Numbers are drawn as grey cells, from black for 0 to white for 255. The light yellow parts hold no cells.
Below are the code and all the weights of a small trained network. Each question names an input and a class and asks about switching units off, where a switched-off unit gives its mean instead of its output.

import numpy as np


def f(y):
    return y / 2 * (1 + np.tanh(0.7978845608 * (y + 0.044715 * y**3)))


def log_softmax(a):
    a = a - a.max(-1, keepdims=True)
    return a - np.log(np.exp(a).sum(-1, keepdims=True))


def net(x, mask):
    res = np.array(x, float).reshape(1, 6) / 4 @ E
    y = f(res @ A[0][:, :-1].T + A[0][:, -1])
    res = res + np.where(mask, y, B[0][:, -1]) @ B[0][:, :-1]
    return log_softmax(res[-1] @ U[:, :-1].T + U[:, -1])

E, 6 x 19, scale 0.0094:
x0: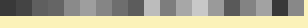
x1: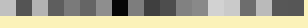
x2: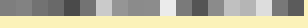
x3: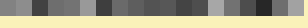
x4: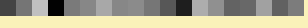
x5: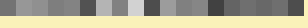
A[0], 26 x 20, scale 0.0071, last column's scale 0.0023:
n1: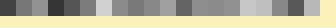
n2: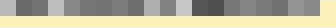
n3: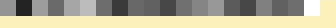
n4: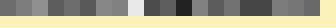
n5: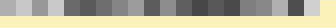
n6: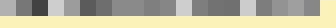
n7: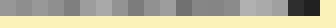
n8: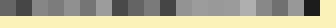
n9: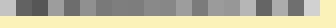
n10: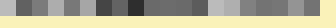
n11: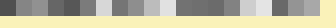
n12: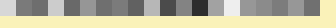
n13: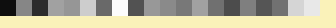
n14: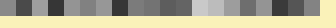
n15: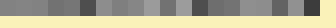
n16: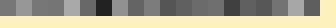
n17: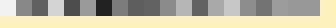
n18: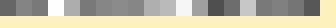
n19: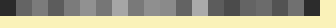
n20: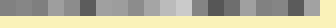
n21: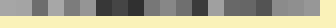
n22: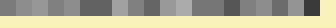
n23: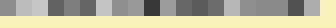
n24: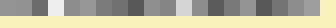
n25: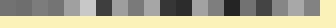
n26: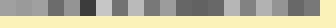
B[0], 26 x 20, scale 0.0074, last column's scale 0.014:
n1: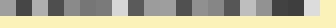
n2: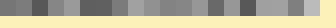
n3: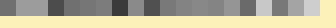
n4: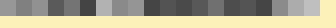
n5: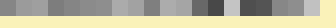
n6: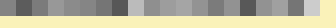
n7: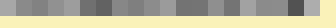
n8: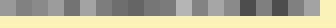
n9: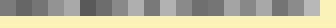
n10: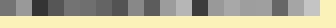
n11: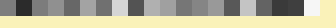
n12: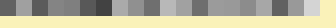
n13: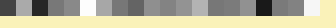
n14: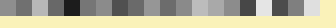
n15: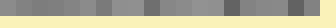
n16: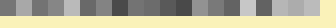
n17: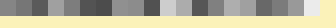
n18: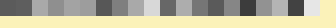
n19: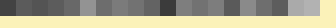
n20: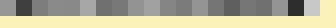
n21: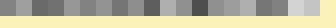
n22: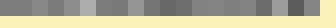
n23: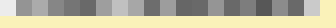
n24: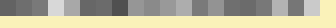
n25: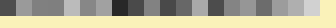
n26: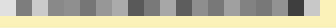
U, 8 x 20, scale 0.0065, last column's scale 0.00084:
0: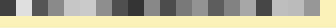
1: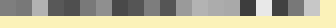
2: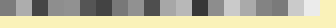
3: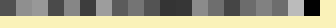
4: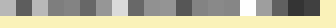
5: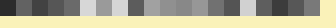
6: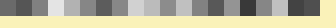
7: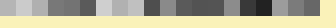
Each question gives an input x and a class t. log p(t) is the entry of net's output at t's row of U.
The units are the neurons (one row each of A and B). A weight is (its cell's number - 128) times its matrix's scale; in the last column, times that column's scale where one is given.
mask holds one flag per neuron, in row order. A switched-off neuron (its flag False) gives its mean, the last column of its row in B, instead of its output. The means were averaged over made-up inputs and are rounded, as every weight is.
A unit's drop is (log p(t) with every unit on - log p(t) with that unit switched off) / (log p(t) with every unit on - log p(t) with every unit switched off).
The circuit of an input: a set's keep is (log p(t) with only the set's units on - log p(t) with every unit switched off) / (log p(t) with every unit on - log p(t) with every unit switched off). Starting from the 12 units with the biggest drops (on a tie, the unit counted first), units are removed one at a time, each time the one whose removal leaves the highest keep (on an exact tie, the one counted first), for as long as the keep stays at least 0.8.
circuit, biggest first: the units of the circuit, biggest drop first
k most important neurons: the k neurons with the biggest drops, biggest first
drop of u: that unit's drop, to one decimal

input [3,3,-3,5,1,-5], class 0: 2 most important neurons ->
(n25; n16)
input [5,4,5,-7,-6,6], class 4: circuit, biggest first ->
(n26)
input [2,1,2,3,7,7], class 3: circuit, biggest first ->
(n4; n19)
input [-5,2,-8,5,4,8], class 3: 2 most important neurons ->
(n25; n16)
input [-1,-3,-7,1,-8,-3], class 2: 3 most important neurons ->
(n21; n17; n10)
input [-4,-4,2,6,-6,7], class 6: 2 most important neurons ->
(n24; n6)
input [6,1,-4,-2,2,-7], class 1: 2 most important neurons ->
(n14; n3)
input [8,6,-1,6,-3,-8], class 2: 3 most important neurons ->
(n10; n21; n17)
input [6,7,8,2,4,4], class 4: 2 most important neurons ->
(n1; n11)
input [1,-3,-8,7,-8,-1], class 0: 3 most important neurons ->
(n13; n25; n16)
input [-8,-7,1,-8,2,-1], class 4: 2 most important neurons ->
(n11; n26)
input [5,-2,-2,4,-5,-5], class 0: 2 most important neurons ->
(n13; n25)
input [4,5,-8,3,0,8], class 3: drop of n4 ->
0.2
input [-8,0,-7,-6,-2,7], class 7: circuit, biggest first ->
(n4)
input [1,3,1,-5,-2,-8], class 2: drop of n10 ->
0.1
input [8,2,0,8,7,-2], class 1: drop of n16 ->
-0.1
